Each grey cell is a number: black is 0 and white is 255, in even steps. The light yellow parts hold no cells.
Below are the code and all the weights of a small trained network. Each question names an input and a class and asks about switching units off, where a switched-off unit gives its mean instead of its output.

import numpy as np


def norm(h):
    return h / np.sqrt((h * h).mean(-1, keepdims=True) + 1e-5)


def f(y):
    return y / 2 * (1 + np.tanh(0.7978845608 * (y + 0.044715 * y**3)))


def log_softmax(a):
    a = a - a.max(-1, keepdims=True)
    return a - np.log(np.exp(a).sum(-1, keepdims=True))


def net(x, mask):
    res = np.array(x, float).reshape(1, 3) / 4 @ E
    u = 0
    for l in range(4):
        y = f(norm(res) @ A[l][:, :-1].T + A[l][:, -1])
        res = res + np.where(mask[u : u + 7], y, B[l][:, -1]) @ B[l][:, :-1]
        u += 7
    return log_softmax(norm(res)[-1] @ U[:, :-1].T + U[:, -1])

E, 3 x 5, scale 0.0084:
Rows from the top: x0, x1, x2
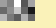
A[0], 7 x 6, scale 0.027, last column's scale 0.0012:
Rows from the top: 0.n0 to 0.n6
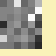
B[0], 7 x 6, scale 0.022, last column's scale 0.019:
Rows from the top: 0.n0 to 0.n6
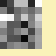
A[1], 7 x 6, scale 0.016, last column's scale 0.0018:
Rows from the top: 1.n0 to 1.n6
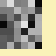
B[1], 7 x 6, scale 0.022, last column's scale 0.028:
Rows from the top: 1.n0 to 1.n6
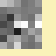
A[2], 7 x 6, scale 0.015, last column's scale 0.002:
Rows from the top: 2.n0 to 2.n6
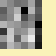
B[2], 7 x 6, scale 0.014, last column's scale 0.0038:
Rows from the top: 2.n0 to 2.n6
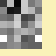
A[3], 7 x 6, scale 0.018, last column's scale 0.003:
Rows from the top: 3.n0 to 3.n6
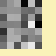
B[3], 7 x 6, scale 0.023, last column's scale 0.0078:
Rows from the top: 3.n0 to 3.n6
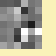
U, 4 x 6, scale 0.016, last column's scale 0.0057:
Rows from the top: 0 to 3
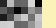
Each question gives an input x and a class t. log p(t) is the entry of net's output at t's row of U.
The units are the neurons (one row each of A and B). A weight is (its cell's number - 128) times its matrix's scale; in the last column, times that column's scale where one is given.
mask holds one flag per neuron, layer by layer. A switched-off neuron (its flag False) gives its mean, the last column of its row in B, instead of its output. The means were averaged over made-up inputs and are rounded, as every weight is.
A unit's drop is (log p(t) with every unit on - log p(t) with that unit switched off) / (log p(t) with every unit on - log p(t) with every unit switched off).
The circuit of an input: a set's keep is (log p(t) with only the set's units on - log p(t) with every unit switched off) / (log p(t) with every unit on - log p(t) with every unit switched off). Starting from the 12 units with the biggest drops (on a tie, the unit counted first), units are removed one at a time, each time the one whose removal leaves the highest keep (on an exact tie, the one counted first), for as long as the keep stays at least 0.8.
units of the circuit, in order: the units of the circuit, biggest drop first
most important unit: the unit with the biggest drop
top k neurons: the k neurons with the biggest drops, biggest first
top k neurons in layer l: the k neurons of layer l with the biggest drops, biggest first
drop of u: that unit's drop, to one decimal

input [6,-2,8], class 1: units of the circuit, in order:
(0.n5 1.n3)
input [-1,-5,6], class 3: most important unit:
0.n0
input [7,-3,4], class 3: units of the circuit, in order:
(0.n2 1.n3)
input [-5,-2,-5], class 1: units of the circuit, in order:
(0.n0 1.n3 0.n2)
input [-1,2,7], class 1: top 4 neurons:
(0.n5 0.n0 1.n3 0.n2)
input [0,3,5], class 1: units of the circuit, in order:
(0.n0 1.n3 0.n2)
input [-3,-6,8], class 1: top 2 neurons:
(0.n0 1.n3)
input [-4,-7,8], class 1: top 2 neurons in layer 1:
(1.n3 1.n0)
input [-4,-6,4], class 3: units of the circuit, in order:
(0.n0 1.n3)
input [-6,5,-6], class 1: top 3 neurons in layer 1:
(1.n3 1.n4 1.n5)
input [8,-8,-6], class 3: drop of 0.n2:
1.0
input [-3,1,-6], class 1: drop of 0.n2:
0.0
